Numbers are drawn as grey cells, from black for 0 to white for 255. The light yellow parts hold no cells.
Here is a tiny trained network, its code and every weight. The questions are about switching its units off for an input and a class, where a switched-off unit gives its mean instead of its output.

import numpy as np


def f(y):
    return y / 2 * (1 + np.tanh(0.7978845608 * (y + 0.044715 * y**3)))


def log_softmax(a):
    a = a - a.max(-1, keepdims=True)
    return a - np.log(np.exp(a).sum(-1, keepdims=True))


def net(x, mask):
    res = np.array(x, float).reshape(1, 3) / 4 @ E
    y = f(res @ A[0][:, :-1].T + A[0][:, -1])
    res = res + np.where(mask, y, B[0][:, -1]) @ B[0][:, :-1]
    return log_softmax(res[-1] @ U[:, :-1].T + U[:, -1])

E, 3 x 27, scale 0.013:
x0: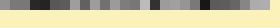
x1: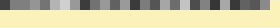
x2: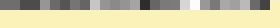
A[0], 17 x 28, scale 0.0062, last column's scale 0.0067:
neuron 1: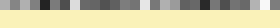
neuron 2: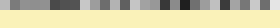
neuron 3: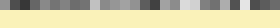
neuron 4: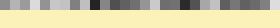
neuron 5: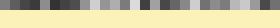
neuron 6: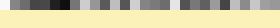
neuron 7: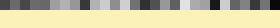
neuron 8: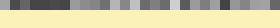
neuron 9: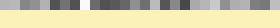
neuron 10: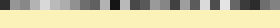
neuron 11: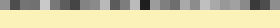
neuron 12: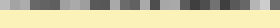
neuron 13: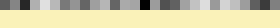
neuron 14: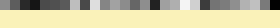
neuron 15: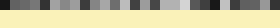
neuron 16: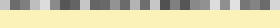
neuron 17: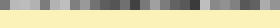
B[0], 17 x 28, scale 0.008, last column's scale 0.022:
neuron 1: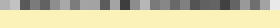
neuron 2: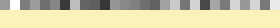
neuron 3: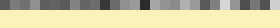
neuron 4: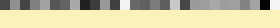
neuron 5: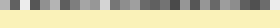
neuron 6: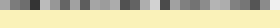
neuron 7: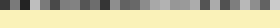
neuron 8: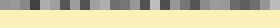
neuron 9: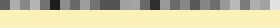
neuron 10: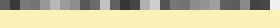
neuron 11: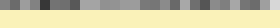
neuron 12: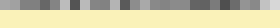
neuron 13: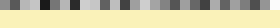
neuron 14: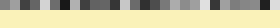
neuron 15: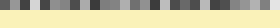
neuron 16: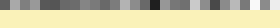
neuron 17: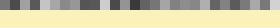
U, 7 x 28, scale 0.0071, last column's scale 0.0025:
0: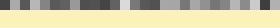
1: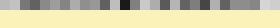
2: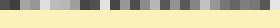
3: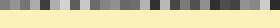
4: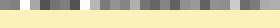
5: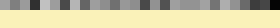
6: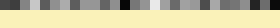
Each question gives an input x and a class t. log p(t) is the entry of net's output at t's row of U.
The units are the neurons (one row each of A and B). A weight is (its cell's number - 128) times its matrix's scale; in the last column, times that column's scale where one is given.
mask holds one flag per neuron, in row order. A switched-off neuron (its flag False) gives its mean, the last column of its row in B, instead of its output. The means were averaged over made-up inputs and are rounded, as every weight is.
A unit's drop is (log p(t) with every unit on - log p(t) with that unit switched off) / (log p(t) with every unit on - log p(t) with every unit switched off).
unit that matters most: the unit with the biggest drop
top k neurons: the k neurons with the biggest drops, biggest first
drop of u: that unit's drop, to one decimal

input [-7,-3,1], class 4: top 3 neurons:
neuron 13; neuron 14; neuron 11
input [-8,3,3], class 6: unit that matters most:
neuron 13
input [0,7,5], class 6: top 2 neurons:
neuron 4; neuron 10
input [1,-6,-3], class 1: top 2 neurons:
neuron 6; neuron 14
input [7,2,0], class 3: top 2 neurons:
neuron 4; neuron 1
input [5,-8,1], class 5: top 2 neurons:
neuron 14; neuron 5
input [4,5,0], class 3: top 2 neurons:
neuron 4; neuron 2
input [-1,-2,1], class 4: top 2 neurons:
neuron 4; neuron 14
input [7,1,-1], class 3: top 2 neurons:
neuron 15; neuron 2
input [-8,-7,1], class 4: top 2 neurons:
neuron 13; neuron 11
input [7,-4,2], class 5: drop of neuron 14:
0.3
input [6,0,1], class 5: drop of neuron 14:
0.7
